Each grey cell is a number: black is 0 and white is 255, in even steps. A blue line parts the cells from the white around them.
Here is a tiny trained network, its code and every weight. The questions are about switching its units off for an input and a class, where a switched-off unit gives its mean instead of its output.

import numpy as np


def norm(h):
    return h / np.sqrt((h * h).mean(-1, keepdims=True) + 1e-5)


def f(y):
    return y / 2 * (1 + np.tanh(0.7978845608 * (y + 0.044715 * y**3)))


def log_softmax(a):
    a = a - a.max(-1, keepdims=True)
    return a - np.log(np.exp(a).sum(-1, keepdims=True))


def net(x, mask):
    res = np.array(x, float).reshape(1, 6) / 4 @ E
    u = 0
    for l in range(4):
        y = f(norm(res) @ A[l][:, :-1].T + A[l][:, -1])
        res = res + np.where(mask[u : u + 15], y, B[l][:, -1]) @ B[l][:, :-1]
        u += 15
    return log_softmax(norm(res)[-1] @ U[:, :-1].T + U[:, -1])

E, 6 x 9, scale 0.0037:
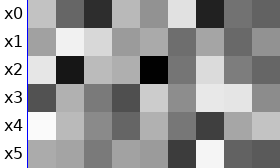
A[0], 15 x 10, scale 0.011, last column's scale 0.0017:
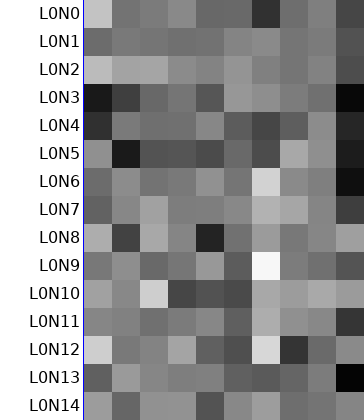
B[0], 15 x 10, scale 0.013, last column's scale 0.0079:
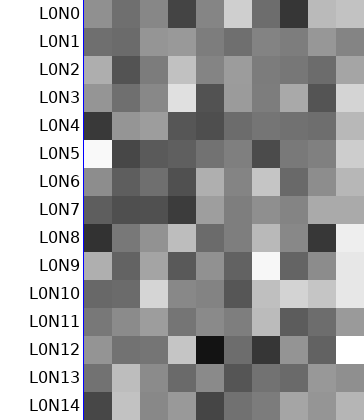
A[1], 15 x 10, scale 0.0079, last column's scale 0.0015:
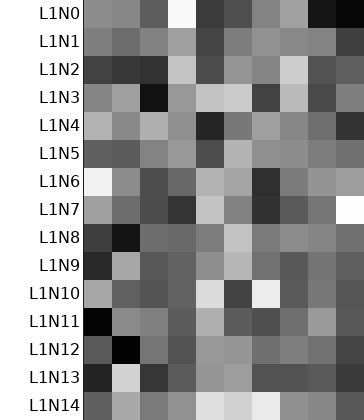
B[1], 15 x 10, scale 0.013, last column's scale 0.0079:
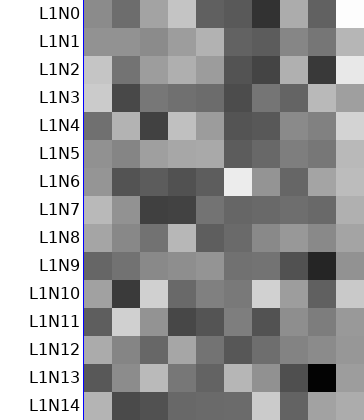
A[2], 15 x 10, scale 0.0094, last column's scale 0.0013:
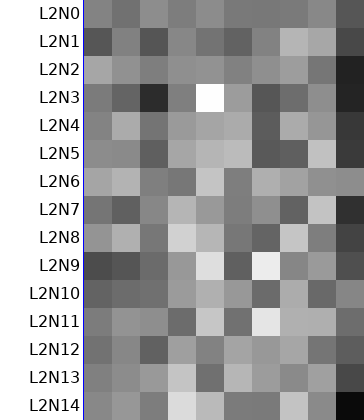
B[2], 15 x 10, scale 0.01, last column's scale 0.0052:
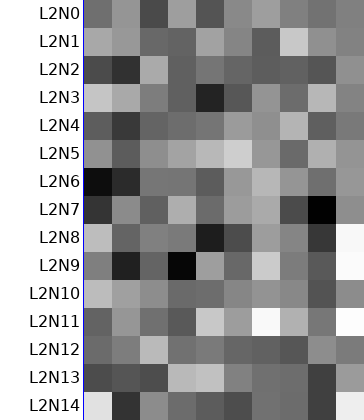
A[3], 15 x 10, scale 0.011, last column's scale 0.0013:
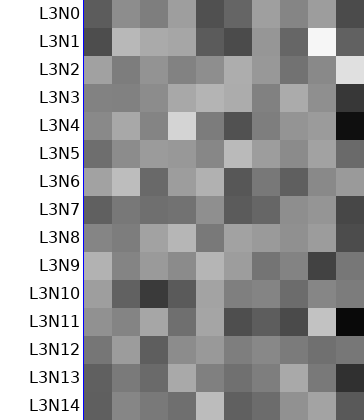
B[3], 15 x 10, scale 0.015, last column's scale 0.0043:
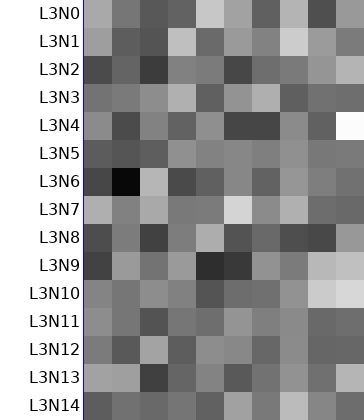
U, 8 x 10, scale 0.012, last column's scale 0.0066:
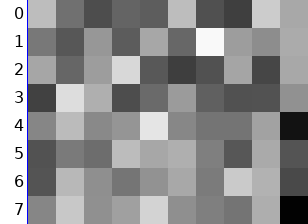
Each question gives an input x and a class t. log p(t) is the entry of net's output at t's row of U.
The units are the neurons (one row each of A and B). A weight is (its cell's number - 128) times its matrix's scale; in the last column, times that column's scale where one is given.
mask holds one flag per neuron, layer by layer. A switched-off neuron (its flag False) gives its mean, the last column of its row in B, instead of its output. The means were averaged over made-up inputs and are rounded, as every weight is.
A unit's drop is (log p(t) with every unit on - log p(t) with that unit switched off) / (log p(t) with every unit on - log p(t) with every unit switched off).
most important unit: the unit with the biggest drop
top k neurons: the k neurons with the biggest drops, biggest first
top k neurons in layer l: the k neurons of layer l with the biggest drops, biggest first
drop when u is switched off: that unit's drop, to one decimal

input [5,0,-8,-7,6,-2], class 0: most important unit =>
L0N8
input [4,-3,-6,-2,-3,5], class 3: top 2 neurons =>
[L0N12; L0N4]
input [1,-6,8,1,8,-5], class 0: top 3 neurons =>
[L0N5; L0N0; L0N3]
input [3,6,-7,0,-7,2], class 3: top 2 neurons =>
[L0N10; L0N4]
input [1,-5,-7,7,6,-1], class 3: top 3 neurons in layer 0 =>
[L0N5; L0N10; L0N9]
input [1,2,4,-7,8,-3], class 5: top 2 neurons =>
[L0N0; L0N8]
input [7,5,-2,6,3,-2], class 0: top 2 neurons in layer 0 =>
[L0N8; L0N12]
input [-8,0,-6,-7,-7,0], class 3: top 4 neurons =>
[L0N4; L0N12; L0N10; L0N13]
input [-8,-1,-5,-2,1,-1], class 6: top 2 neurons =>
[L0N4; L1N11]
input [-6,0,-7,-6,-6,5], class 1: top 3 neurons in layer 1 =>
[L1N0; L1N2; L1N7]
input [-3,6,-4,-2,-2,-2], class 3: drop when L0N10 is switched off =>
0.1
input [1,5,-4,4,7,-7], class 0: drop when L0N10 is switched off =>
0.4
